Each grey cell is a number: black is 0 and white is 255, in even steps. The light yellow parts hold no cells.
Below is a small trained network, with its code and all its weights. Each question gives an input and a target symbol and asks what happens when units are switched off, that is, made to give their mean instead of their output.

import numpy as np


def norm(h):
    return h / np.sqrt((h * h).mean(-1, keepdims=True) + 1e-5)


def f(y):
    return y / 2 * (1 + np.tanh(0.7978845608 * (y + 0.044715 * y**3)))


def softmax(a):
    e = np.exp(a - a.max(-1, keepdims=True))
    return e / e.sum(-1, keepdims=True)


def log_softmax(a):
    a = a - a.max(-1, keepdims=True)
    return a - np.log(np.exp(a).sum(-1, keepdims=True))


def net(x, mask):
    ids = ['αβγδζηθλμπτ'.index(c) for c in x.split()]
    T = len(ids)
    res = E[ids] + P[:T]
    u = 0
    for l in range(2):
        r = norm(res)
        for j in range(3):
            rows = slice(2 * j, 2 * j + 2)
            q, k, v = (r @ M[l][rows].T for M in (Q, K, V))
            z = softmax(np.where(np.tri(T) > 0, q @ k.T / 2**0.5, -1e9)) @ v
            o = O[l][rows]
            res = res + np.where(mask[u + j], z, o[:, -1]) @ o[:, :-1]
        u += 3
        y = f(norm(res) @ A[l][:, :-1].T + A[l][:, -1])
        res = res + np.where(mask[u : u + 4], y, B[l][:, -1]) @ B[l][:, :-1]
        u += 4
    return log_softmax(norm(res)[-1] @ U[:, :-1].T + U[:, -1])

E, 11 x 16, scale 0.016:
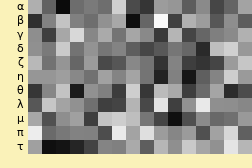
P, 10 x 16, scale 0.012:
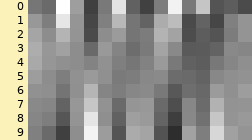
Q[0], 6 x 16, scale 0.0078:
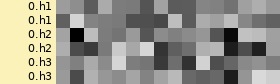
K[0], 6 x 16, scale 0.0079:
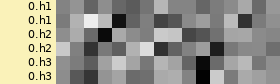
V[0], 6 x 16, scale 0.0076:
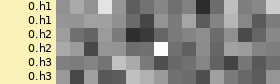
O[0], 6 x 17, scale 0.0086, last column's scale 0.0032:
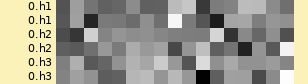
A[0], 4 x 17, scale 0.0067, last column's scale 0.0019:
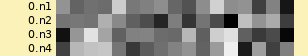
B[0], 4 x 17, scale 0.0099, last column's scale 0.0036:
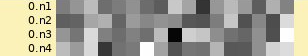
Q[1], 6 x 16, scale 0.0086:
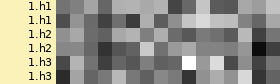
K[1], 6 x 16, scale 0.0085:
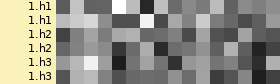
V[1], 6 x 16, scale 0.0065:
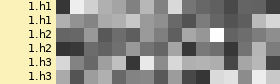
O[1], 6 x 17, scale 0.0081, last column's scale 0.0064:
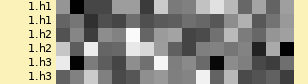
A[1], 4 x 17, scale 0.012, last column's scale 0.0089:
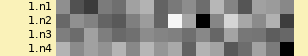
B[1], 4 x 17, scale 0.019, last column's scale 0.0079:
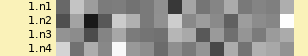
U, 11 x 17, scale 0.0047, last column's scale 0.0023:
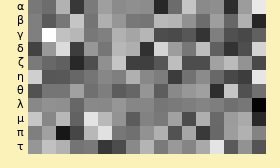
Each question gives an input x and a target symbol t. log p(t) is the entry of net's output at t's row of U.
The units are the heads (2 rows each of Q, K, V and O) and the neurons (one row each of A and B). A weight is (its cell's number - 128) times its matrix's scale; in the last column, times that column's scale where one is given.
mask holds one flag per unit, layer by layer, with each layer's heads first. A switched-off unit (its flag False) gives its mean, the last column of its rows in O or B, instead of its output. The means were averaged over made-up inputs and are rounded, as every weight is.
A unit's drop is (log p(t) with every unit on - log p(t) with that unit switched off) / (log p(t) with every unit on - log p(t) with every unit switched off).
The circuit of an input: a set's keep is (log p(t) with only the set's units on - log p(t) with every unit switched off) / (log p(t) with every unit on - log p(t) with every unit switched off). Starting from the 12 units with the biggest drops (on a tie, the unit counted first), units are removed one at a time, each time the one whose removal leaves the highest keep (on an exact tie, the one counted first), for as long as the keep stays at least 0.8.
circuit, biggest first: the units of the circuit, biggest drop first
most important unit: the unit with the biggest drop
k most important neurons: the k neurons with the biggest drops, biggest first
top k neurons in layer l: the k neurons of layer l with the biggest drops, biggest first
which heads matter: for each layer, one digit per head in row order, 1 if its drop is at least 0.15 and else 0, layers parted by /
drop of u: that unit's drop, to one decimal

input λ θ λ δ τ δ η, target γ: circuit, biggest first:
[1.h1]
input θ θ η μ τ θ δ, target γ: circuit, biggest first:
[0.n2, 1.h1]
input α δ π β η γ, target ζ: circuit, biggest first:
[1.h1, 1.h2, 1.n2]
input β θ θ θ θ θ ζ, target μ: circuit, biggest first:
[1.n4, 1.h2]
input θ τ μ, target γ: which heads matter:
100 / 100
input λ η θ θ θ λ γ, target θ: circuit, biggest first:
[0.n2, 0.h3]
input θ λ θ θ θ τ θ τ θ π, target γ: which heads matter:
001 / 100
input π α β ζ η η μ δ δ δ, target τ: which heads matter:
010 / 111
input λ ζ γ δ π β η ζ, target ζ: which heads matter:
111 / 110
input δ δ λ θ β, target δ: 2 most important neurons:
[0.n3, 1.n2]
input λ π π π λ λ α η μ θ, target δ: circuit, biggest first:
[1.n2, 1.h2]
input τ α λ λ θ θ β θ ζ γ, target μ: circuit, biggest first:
[1.h2, 1.n4]
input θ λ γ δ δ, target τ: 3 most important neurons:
[1.n3, 0.n2, 1.n2]
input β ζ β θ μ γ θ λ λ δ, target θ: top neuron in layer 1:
[1.n2]
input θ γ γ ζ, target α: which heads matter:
110 / 110
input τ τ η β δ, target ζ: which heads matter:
101 / 100
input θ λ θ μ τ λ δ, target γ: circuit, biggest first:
[1.h1, 0.n2]
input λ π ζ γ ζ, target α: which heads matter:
111 / 110
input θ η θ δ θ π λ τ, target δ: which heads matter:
000 / 001
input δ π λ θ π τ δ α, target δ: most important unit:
1.n1
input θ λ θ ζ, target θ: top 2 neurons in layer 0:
[0.n2, 0.n4]
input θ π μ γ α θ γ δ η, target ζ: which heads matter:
110 / 110
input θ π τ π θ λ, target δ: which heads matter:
010 / 000
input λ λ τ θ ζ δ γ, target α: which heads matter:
111 / 110
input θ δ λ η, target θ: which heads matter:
000 / 000
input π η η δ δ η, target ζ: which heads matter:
000 / 110
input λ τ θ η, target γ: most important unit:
0.h3
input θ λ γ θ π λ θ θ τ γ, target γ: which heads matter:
000 / 100
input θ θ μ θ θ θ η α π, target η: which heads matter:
000 / 001
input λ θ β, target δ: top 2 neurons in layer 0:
[0.n3, 0.n4]
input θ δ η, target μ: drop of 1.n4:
0.5
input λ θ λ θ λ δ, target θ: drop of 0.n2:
0.2
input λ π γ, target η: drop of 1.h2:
0.0
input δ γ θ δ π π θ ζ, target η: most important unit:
1.h3
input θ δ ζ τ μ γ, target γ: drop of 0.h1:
0.1
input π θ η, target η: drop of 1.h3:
0.5
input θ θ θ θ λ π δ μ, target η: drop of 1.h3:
1.3
